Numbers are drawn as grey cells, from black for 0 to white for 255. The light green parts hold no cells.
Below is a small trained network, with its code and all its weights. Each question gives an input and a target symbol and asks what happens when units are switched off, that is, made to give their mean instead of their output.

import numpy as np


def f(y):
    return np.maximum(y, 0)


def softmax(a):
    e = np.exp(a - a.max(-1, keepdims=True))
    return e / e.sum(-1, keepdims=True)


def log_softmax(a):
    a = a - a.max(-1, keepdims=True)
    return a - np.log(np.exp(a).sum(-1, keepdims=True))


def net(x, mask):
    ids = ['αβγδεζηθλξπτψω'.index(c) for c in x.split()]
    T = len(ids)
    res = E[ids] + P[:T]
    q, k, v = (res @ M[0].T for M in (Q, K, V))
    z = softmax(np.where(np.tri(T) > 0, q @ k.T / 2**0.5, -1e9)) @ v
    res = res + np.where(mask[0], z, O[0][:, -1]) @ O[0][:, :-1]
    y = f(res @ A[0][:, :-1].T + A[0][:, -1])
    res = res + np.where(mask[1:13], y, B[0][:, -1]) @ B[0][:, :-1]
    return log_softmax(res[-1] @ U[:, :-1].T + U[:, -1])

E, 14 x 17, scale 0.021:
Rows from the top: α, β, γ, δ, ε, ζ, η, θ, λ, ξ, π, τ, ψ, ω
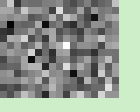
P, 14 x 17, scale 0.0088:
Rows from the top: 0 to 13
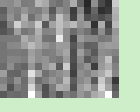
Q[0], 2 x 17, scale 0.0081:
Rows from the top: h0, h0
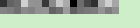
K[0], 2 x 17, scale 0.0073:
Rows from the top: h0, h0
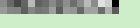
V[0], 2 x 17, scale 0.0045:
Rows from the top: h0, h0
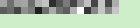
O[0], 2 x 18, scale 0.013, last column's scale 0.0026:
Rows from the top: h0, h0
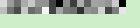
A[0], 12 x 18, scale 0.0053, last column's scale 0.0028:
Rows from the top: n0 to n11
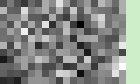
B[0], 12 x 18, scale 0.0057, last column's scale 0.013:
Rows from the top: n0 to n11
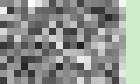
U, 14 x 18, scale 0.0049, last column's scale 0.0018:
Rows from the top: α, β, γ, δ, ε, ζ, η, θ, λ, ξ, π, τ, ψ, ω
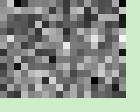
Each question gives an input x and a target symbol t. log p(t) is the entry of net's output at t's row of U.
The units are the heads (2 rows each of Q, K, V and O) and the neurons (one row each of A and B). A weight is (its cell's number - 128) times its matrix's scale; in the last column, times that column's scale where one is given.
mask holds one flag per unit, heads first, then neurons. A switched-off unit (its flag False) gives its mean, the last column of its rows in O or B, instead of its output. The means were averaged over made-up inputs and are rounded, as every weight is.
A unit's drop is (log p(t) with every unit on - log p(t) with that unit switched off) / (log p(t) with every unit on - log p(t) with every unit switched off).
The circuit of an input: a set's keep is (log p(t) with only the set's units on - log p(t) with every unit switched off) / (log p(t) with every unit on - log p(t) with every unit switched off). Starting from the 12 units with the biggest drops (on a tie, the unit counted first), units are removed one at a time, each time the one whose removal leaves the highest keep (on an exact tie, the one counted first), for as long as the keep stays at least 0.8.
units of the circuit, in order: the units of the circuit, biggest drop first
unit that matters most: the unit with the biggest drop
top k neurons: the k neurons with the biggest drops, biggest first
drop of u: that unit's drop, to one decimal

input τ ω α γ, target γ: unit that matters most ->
n4
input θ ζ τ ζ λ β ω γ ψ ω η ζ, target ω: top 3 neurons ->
(n1, n3, n11)
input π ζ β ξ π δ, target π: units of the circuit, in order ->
(h0, n10)
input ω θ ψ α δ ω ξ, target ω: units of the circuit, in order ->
(h0, n3)
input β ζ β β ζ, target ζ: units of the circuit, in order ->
(n2, n0, n4)
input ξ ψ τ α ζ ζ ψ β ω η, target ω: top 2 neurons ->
(n3, n1)
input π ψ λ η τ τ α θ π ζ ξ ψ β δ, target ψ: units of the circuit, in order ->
(h0, n1)
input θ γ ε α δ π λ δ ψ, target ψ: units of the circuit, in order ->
(h0, n0)
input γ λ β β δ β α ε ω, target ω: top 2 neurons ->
(n1, n3)
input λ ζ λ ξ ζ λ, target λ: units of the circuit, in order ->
(n9, h0)
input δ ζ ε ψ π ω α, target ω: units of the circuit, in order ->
(h0, n3, n1)
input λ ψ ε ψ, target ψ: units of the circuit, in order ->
(h0, n10)
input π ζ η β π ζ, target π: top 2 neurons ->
(n10, n8)
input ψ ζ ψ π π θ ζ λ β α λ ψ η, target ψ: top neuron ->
(n10)
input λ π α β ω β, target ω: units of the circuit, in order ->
(h0, n3, n1)
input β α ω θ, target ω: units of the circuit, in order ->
(h0, n3)
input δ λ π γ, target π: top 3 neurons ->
(n10, n1, n9)
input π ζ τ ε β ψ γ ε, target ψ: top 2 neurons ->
(n11, n1)
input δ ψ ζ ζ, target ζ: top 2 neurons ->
(n2, n4)
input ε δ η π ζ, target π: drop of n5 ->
-0.1
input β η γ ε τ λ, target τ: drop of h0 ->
1.0
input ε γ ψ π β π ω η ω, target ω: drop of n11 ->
0.0
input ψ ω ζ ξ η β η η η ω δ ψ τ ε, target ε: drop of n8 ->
0.7
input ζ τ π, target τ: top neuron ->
(n10)
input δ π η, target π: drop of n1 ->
0.1
